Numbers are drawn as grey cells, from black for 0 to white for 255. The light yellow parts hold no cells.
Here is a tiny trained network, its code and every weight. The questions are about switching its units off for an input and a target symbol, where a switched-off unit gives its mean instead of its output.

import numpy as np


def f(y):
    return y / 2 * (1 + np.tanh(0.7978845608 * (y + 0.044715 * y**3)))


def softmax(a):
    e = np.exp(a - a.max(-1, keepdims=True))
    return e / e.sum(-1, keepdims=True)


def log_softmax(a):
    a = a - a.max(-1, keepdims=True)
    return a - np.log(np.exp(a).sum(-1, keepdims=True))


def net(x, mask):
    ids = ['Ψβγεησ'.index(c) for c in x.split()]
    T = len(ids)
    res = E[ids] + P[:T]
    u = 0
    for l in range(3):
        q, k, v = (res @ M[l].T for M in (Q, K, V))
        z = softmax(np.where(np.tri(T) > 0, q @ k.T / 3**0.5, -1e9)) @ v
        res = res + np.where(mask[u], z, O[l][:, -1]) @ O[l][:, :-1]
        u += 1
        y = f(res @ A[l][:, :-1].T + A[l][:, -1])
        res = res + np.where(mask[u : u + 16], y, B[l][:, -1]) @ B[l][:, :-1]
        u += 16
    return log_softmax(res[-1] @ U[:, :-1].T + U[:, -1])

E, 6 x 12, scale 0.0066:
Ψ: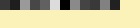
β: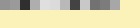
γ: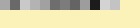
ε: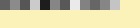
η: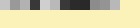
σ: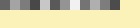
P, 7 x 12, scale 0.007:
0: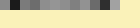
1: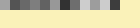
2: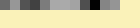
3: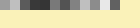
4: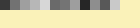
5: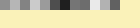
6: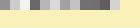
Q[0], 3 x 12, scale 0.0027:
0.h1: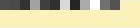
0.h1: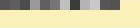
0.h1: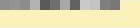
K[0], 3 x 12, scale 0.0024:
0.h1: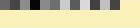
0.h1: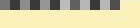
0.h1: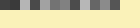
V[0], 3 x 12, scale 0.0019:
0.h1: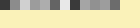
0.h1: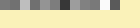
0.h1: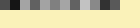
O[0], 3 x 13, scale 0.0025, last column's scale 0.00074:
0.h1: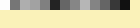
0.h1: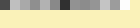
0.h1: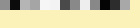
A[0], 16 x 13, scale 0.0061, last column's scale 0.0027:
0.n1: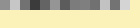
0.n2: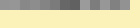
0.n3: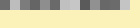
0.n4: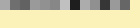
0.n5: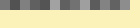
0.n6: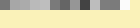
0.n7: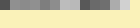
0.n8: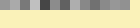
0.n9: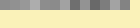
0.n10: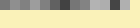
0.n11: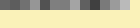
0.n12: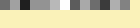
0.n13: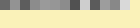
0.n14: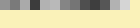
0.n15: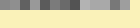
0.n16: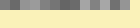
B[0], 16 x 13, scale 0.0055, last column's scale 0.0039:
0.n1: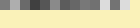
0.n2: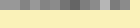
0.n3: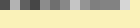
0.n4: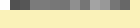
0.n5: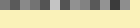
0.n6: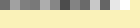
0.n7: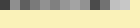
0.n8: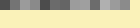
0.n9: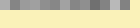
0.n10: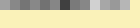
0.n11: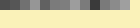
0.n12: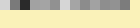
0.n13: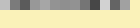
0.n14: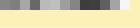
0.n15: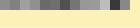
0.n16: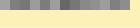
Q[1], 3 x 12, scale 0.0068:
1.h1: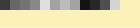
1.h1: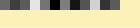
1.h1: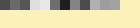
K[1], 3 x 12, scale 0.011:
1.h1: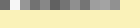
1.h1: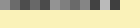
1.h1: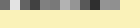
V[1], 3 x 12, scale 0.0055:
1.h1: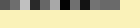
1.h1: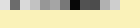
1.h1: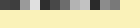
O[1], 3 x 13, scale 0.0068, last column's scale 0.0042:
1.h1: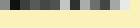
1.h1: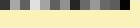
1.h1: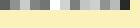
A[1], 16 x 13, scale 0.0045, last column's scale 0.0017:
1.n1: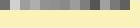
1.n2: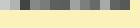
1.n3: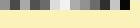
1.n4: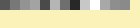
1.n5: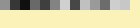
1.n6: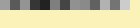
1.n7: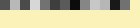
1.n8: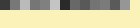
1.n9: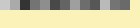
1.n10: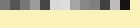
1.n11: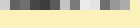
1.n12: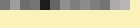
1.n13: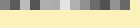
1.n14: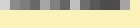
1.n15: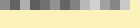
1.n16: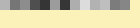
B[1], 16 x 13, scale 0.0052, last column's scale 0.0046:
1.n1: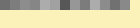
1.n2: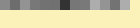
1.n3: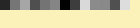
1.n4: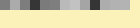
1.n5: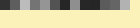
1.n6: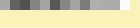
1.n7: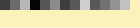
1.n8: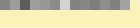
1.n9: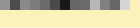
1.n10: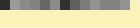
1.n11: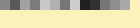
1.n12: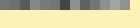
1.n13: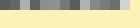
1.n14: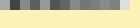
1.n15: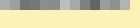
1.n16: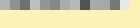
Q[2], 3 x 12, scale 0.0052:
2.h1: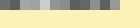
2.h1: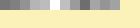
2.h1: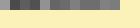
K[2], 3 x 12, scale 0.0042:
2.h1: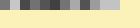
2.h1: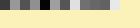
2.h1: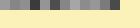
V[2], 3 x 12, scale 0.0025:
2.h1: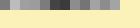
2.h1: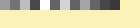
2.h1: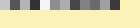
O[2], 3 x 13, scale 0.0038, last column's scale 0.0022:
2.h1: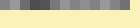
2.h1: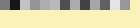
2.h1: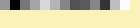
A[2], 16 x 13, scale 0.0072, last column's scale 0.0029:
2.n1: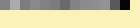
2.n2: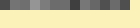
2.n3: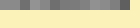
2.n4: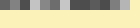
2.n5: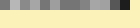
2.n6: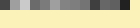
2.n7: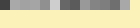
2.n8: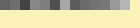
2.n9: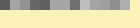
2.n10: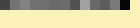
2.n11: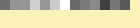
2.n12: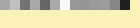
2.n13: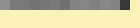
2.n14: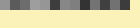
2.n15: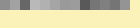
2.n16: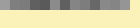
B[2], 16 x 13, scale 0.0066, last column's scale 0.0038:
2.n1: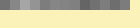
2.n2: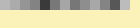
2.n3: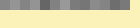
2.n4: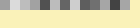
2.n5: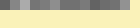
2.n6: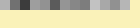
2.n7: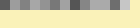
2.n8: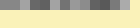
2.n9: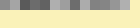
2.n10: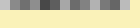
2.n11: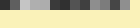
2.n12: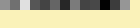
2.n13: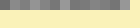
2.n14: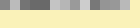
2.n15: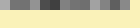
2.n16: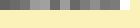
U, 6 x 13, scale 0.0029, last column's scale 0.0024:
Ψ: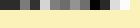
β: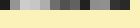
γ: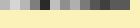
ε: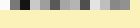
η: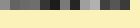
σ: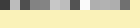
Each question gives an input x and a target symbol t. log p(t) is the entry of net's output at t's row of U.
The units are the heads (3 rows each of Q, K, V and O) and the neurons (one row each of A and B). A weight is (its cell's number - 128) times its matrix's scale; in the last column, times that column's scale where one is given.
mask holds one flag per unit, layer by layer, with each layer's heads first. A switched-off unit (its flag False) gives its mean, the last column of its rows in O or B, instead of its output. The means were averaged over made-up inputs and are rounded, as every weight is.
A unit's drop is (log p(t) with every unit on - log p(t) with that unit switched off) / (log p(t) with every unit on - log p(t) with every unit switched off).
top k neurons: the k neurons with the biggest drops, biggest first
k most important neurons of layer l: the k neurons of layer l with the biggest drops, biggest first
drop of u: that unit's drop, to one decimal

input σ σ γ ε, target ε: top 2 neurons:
1.n16; 1.n6
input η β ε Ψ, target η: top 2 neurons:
1.n7; 0.n14
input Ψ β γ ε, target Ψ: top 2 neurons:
1.n5; 1.n11
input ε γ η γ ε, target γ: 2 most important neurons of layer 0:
0.n1; 0.n14
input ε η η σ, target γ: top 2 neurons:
2.n12; 0.n1
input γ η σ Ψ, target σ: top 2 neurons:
1.n7; 2.n9
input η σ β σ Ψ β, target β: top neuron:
0.n12
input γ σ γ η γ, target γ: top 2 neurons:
2.n4; 0.n1
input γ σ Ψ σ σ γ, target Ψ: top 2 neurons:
1.n5; 1.n11
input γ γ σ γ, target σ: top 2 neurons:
1.n7; 2.n9
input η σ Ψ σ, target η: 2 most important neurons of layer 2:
2.n10; 2.n2
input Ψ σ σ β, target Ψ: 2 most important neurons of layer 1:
1.n5; 1.n11
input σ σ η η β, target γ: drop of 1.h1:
0.8
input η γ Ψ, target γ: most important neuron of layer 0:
0.n14
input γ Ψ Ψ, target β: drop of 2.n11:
0.4
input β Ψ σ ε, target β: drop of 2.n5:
0.0
